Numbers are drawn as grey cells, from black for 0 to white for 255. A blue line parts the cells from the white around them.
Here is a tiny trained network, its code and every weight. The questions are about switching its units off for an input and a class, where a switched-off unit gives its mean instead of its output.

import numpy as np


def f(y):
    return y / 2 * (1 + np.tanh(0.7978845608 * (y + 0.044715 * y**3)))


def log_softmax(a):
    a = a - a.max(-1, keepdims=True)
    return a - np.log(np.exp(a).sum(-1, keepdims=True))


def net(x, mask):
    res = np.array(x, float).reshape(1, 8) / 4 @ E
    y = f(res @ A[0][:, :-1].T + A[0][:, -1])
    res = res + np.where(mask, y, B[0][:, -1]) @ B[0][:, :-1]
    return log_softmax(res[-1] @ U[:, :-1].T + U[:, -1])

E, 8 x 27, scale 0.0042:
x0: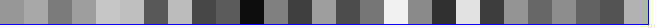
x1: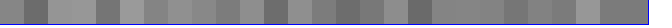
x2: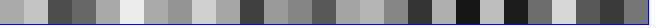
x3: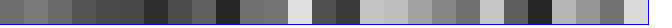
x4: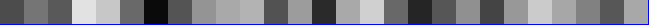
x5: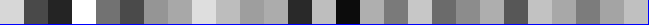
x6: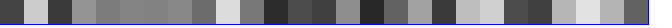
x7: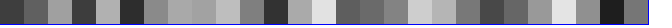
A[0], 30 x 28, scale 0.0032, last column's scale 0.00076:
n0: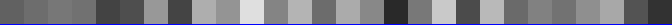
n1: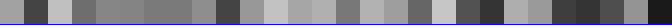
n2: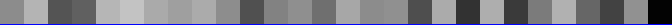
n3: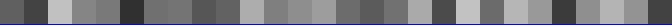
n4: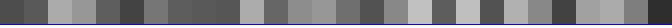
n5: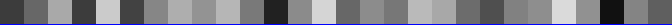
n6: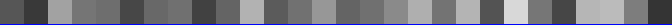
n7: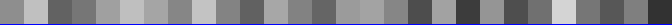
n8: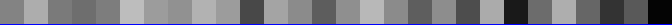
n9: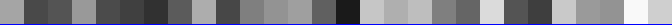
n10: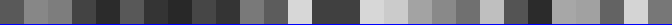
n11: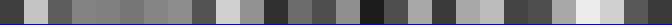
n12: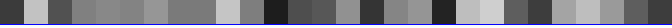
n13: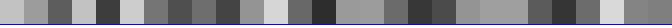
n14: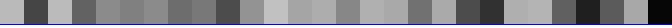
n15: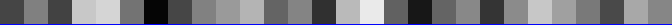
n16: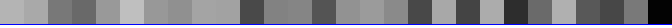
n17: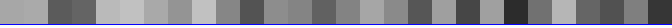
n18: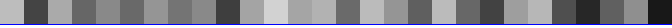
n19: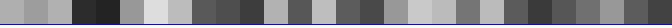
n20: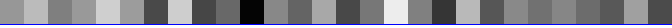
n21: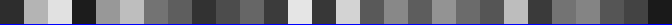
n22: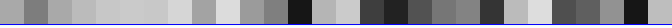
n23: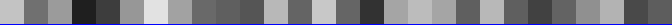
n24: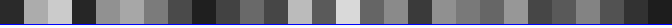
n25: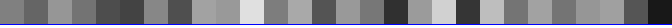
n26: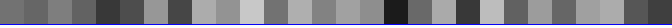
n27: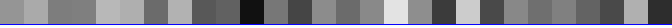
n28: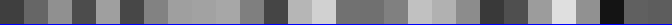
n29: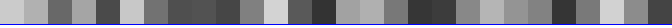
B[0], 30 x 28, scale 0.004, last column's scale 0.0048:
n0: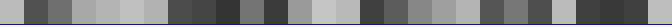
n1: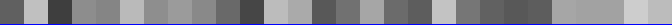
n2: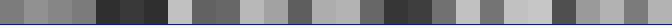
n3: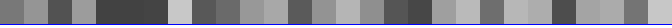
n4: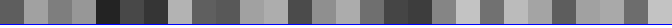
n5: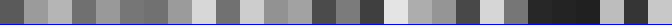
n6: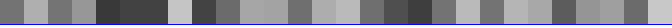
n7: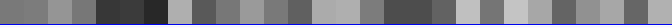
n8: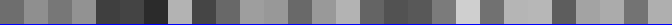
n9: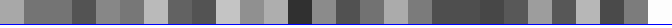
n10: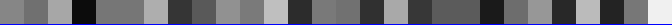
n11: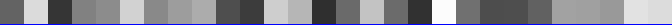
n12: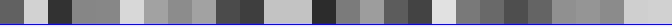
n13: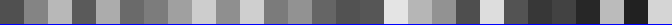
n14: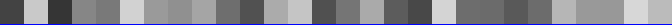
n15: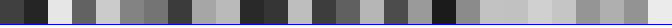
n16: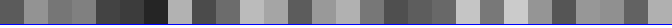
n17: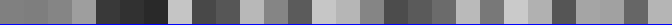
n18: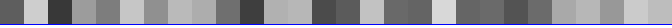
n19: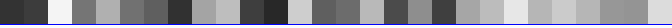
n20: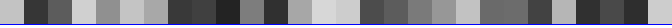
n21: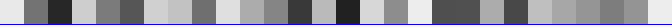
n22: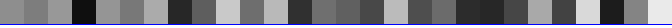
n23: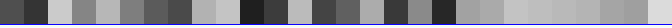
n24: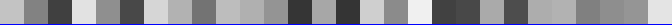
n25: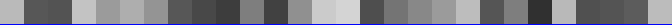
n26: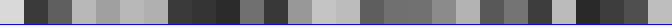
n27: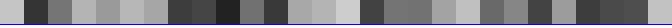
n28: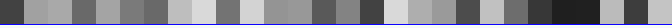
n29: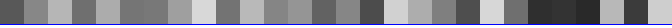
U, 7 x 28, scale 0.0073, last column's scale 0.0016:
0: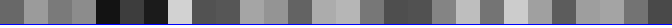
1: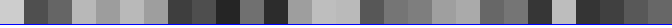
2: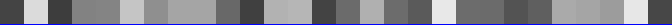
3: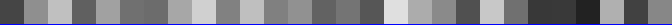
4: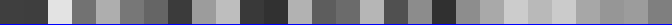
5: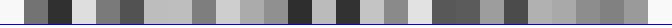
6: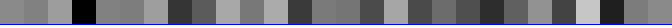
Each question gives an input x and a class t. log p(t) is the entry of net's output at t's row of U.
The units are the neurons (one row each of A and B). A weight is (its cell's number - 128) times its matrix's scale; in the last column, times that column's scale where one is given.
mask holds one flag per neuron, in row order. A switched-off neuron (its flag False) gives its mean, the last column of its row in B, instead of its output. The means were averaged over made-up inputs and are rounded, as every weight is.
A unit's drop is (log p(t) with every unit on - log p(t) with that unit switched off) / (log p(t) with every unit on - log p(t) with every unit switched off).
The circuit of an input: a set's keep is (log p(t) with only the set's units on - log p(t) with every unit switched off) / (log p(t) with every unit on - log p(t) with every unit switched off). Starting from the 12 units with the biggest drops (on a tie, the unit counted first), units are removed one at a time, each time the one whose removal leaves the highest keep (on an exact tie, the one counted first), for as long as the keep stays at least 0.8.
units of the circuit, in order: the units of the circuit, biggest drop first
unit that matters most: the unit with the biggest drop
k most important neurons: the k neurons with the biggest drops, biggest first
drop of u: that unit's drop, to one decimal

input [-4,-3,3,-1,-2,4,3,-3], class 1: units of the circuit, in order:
[n21, n26, n0]
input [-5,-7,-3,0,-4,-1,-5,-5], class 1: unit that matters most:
n26
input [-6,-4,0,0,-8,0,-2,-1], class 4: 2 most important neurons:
[n23, n19]
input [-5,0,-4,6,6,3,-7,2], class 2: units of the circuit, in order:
[n18, n14]
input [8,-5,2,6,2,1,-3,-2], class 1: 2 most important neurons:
[n20, n27]
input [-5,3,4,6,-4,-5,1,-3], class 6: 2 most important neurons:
[n10, n20]
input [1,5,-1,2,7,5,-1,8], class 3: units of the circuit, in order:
[n5, n28]
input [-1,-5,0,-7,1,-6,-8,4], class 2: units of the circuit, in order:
[n14, n18]
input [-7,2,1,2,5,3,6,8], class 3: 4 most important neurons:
[n28, n5, n20, n27]
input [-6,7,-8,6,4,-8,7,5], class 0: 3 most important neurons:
[n4, n6, n3]
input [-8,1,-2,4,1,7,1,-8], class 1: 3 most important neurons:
[n26, n0, n25]
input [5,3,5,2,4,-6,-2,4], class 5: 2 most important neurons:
[n21, n24]
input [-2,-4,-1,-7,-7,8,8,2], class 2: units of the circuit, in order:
[n11, n12]
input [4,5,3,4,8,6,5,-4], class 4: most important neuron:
[n15]
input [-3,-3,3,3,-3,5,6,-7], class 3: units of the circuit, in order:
[n13, n29]
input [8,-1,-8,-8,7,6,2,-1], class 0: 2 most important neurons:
[n3, n4]
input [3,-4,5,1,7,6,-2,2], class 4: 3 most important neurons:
[n15, n21, n24]
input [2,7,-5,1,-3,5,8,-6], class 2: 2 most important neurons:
[n11, n12]
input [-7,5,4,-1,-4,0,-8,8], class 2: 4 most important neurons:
[n18, n14, n1, n20]
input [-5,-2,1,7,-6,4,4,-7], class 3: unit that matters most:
n13
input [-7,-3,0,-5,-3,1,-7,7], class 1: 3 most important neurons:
[n26, n25, n0]
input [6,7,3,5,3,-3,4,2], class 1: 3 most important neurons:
[n20, n27, n22]
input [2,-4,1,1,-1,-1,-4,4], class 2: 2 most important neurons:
[n13, n29]
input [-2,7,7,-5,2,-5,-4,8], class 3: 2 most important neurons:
[n5, n28]
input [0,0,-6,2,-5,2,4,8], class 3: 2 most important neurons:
[n5, n28]
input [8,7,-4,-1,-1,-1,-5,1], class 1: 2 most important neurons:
[n20, n27]
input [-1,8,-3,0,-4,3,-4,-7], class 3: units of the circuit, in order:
[n13]
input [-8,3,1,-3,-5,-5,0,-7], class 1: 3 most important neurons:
[n26, n0, n25]
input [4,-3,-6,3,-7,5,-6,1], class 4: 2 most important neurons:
[n19, n23]
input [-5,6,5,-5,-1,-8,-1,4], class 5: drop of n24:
0.3
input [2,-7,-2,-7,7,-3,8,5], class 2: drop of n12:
0.4
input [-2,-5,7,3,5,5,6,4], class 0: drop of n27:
0.0
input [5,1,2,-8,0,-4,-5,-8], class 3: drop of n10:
0.2
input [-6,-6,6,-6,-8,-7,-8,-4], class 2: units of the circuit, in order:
[n18]
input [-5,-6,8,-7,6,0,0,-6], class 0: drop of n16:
0.1
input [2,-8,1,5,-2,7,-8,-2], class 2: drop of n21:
0.1
